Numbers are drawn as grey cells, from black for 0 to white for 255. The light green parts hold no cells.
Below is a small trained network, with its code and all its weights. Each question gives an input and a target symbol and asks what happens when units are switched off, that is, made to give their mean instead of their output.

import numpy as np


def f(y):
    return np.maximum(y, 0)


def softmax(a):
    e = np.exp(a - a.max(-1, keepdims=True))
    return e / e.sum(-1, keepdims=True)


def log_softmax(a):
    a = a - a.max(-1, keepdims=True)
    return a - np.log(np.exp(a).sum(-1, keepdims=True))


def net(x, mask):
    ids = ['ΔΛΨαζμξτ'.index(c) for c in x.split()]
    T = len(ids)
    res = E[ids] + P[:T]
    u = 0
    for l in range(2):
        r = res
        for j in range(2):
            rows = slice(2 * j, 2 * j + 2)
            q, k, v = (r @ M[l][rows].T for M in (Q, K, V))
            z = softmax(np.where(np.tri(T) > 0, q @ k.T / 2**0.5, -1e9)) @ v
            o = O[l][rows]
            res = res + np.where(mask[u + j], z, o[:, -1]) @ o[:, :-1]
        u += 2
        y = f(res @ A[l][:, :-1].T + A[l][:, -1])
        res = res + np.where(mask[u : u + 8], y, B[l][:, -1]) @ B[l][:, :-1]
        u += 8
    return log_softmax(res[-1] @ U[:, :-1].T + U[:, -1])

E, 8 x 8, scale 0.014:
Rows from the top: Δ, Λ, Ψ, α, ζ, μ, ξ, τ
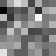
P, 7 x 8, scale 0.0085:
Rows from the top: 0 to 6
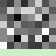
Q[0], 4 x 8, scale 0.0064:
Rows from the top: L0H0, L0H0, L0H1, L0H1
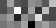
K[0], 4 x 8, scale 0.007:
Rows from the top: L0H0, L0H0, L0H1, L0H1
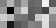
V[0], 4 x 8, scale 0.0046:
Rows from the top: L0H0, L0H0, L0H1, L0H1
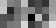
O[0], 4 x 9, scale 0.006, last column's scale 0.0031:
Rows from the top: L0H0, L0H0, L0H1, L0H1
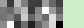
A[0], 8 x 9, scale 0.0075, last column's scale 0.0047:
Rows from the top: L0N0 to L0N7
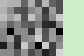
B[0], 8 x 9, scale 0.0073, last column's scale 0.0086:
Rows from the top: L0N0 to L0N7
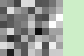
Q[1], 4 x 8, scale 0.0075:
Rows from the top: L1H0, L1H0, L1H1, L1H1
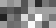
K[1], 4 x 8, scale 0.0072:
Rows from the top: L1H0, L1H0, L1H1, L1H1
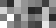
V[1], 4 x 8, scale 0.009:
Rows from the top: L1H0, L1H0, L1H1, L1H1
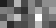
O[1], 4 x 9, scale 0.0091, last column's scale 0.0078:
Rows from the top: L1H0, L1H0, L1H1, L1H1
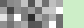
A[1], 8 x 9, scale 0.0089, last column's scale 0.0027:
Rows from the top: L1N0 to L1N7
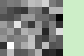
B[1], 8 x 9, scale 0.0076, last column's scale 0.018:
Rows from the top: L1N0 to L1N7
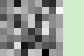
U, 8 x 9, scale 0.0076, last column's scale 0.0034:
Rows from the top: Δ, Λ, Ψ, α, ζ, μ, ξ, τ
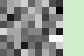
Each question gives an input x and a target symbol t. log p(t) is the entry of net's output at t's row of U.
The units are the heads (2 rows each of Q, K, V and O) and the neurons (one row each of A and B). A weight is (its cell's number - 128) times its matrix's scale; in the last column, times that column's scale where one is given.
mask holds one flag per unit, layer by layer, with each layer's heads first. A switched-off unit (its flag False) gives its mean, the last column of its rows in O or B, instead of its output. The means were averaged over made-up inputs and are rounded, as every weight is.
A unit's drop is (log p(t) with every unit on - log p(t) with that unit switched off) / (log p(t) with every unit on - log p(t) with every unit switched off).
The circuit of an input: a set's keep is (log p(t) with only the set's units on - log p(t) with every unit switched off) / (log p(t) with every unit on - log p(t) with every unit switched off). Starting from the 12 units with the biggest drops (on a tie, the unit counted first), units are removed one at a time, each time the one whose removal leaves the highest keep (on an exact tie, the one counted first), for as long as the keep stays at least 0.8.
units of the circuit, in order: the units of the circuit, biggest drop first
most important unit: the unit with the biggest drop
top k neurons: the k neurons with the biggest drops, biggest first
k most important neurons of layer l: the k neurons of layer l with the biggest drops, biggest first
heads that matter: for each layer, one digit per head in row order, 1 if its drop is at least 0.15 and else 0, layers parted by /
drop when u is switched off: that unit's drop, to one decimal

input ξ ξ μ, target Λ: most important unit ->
L1H1
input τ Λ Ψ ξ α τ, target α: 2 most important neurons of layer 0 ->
(L0N5 L0N1)
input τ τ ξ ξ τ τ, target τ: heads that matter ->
00 / 01
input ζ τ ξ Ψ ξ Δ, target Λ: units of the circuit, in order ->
(L1H1 L1N7 L0N0 L0H0)
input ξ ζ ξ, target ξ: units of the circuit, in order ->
(L0N6 L1H0 L0N2)
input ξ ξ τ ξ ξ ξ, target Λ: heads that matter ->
00 / 11
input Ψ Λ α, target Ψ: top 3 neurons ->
(L0N6 L0N5 L1N4)
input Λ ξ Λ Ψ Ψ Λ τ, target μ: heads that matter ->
00 / 01
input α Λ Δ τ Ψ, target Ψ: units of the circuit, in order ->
(L1N4 L1N0)
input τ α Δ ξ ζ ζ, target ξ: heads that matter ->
00 / 10
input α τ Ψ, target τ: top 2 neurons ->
(L0N5 L1N1)
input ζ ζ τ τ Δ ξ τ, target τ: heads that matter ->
10 / 01
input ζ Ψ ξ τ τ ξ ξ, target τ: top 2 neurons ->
(L0N0 L0N3)
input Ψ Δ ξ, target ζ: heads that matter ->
00 / 11
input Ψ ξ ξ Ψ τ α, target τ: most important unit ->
L1H1
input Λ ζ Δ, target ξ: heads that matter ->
10 / 10
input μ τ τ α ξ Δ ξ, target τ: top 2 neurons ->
(L0N1 L0N0)
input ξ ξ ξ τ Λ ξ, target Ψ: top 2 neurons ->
(L0N6 L0N5)
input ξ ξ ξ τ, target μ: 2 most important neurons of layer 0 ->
(L0N1 L0N4)
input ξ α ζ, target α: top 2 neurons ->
(L0N7 L1N4)
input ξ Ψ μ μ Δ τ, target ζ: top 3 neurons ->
(L1N7 L0N2 L0N1)
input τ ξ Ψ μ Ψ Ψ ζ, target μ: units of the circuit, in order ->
(L1H1)
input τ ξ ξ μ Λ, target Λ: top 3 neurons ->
(L0N6 L1N4 L1N0)
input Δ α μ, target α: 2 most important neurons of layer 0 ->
(L0N7 L0N5)
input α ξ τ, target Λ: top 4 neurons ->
(L1N7 L0N0 L0N1 L1N2)
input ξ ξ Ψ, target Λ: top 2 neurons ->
(L1N7 L0N0)
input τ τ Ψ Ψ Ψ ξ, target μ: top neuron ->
(L1N0)
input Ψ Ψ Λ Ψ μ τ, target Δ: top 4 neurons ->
(L1N1 L1N4 L0N5 L0N1)
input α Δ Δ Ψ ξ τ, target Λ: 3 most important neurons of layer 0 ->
(L0N0 L0N1 L0N5)
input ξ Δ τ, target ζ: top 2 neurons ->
(L1N7 L0N1)
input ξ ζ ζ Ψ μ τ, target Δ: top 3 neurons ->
(L1N1 L1N4 L0N5)
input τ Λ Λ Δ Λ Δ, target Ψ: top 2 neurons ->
(L0N6 L0N5)
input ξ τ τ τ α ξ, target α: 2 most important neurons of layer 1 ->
(L1N4 L1N3)
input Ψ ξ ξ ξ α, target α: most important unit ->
L1N6
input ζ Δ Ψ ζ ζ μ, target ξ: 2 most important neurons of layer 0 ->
(L0N6 L0N7)
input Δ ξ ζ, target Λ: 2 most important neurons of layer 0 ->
(L0N7 L0N0)
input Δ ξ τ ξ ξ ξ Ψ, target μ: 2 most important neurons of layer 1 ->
(L1N0 L1N3)
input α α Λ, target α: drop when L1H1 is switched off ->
0.2
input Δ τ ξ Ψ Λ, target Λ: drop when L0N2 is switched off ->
0.0
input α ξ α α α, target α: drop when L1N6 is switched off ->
0.2
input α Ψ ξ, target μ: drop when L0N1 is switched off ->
0.1
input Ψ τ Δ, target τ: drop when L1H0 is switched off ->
0.1
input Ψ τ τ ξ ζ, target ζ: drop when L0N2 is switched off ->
0.2
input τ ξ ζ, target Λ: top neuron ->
(L1N7)
